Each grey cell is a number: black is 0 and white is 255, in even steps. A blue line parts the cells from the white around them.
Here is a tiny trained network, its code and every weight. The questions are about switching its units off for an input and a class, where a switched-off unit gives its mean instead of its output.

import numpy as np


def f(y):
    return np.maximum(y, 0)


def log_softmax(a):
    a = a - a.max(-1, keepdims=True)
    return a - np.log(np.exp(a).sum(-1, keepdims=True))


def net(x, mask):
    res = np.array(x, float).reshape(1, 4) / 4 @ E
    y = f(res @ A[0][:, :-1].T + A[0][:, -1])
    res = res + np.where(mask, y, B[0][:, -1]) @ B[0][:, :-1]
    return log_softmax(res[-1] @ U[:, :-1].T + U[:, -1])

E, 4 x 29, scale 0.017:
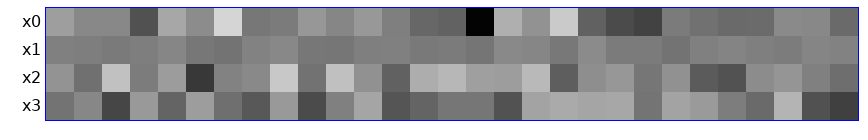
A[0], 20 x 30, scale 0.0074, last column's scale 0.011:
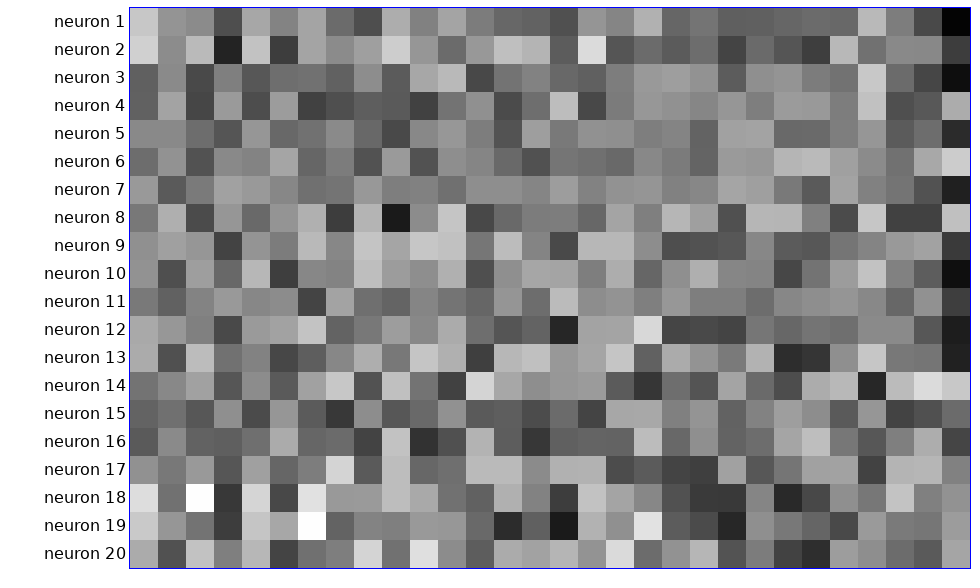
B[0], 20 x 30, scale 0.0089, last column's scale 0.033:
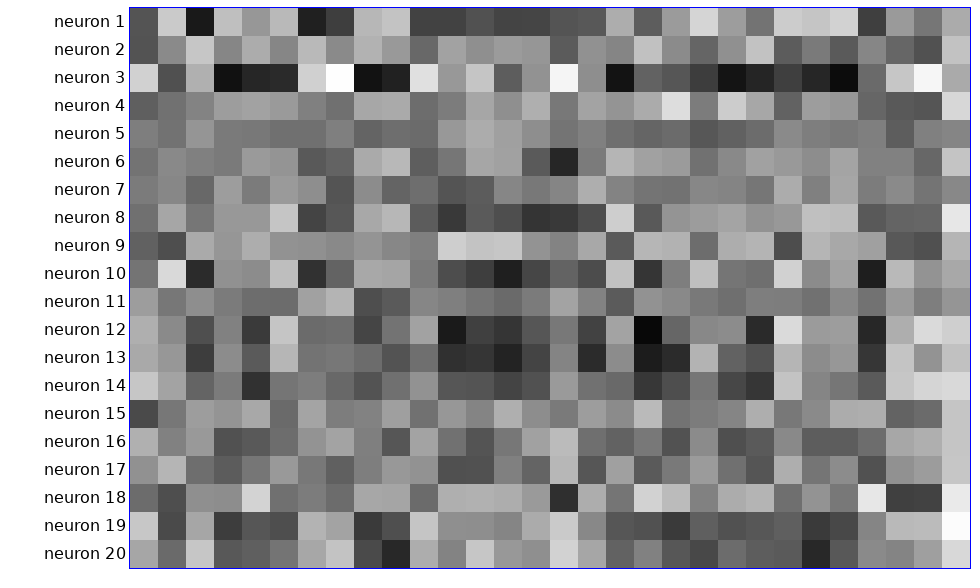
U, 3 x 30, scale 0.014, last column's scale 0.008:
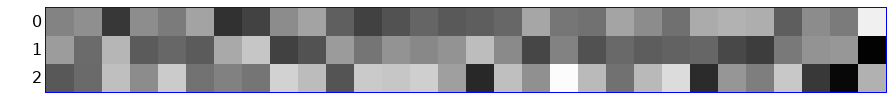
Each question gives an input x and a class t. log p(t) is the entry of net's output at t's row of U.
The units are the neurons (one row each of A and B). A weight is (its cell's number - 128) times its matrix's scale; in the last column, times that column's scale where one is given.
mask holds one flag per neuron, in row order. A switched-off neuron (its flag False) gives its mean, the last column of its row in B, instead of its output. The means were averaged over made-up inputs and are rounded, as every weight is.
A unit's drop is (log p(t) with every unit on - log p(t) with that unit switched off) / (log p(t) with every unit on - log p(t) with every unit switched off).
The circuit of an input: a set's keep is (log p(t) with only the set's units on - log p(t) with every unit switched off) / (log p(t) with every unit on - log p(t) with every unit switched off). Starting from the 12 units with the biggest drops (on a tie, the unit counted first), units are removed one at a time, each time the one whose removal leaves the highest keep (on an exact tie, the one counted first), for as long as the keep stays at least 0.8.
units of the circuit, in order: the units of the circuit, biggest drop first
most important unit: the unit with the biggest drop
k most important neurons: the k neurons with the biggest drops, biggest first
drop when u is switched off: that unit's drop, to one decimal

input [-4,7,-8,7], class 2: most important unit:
neuron 4
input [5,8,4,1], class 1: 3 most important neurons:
(neuron 19; neuron 12; neuron 4)
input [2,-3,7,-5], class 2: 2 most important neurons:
(neuron 18; neuron 2)
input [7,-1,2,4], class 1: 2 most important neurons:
(neuron 19; neuron 3)
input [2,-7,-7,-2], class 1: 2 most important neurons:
(neuron 8; neuron 16)
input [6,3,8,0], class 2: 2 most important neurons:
(neuron 18; neuron 9)
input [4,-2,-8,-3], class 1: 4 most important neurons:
(neuron 19; neuron 16; neuron 8; neuron 10)
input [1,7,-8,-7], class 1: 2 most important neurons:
(neuron 16; neuron 8)
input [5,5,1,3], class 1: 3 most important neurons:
(neuron 19; neuron 10; neuron 6)
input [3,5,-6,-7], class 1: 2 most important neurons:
(neuron 8; neuron 16)
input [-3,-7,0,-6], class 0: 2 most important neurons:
(neuron 19; neuron 20)
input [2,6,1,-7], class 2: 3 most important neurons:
(neuron 18; neuron 2; neuron 3)
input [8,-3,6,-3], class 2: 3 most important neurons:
(neuron 18; neuron 9; neuron 2)
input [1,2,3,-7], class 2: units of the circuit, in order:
(neuron 18)
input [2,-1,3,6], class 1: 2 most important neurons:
(neuron 3; neuron 20)
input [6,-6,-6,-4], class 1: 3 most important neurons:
(neuron 19; neuron 8; neuron 16)
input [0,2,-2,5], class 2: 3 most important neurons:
(neuron 12; neuron 14; neuron 13)
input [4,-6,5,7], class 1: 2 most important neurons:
(neuron 3; neuron 20)
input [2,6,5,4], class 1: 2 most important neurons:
(neuron 20; neuron 3)
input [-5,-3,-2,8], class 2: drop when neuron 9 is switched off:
0.0
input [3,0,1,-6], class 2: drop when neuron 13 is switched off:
0.1
